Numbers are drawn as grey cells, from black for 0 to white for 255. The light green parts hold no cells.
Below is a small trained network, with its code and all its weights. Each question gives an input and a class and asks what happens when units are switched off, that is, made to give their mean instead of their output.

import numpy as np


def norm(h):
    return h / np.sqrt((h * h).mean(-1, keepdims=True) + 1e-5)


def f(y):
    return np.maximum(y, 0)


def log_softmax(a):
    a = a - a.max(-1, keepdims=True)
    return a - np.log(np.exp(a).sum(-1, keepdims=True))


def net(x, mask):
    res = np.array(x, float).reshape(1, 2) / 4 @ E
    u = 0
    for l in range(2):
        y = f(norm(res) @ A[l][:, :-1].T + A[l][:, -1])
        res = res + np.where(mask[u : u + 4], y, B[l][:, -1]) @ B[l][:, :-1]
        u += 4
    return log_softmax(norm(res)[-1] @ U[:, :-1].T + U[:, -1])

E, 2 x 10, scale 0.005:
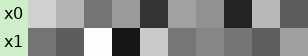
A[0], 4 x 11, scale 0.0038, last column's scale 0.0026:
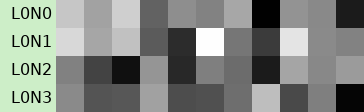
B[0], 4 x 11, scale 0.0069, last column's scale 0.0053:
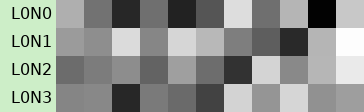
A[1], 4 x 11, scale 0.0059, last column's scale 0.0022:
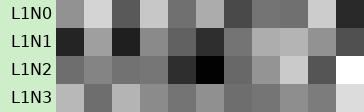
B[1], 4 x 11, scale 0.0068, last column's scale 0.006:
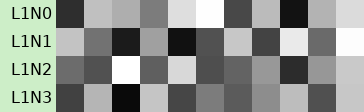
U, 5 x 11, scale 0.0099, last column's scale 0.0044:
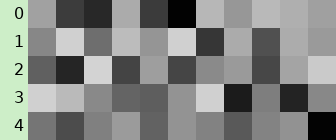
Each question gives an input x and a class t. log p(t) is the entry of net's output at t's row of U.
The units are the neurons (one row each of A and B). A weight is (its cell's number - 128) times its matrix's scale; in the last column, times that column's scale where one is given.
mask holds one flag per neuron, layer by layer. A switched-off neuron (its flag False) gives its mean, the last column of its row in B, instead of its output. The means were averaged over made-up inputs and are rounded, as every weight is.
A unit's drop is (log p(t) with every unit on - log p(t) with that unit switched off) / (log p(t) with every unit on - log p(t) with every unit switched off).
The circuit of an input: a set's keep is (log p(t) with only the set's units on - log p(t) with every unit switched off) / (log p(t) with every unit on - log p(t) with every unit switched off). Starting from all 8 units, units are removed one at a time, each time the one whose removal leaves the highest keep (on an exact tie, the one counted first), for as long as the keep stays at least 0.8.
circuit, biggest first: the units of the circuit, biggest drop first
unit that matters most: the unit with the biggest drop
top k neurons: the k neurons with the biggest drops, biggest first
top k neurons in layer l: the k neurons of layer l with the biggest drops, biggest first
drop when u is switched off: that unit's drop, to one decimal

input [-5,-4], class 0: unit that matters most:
L1N1
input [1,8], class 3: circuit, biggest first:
L0N2, L1N2
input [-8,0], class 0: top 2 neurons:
L0N1, L1N0
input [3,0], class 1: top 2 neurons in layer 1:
L1N1, L1N3
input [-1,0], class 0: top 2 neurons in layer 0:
L0N1, L0N0
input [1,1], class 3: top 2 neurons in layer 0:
L0N0, L0N1
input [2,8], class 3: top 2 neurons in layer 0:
L0N0, L0N2
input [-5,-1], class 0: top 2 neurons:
L0N1, L1N1
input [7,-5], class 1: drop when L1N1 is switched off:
0.0
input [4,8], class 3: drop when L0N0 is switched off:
0.1
